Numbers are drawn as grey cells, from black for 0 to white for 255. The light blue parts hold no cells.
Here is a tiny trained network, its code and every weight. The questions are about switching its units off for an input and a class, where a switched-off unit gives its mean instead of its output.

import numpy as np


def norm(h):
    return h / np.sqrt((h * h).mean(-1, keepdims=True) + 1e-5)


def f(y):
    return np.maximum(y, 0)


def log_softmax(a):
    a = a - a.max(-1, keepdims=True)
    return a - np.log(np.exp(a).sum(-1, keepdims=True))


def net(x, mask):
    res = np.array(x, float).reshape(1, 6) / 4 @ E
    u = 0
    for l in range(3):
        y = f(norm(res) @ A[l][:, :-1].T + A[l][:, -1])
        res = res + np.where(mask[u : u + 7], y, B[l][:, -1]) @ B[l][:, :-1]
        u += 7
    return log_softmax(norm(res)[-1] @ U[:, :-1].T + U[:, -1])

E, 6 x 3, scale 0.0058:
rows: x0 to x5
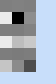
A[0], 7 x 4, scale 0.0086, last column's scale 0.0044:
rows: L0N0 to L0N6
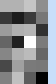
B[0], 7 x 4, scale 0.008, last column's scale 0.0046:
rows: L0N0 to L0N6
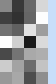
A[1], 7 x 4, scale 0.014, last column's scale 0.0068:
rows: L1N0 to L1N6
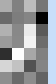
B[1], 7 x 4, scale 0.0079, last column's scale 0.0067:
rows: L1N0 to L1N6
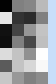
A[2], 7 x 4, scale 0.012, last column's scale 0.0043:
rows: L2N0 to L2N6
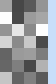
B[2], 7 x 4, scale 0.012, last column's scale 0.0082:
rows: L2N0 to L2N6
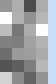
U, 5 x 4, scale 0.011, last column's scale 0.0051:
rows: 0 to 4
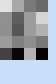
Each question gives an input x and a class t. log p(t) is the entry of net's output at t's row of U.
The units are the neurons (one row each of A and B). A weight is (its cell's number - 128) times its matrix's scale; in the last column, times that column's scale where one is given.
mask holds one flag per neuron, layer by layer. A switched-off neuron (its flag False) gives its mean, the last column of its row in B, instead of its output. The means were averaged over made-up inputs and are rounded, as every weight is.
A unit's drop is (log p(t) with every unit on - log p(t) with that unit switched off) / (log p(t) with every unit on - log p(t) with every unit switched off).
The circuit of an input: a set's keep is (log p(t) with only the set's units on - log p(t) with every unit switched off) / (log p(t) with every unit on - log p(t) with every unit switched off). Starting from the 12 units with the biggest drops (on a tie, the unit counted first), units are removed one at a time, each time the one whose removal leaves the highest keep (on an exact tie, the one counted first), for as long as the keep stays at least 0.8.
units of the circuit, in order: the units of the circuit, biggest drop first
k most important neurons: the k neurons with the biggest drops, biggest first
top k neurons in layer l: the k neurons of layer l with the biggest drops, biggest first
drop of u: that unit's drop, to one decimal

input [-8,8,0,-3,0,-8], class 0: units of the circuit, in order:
(L0N3)
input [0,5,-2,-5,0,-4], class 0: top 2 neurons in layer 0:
(L0N3, L0N4)
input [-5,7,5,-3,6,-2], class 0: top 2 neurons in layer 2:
(L2N1, L2N0)
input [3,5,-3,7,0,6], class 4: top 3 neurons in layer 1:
(L1N0, L1N2, L1N4)
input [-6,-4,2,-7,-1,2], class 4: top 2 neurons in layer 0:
(L0N3, L0N1)
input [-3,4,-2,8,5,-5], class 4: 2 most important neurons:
(L1N2, L1N4)
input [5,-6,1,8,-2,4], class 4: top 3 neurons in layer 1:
(L1N2, L1N3, L1N0)
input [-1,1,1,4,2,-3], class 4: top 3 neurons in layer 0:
(L0N2, L0N4, L0N5)
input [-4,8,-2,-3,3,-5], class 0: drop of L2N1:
0.1
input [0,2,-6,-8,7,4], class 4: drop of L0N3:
0.2
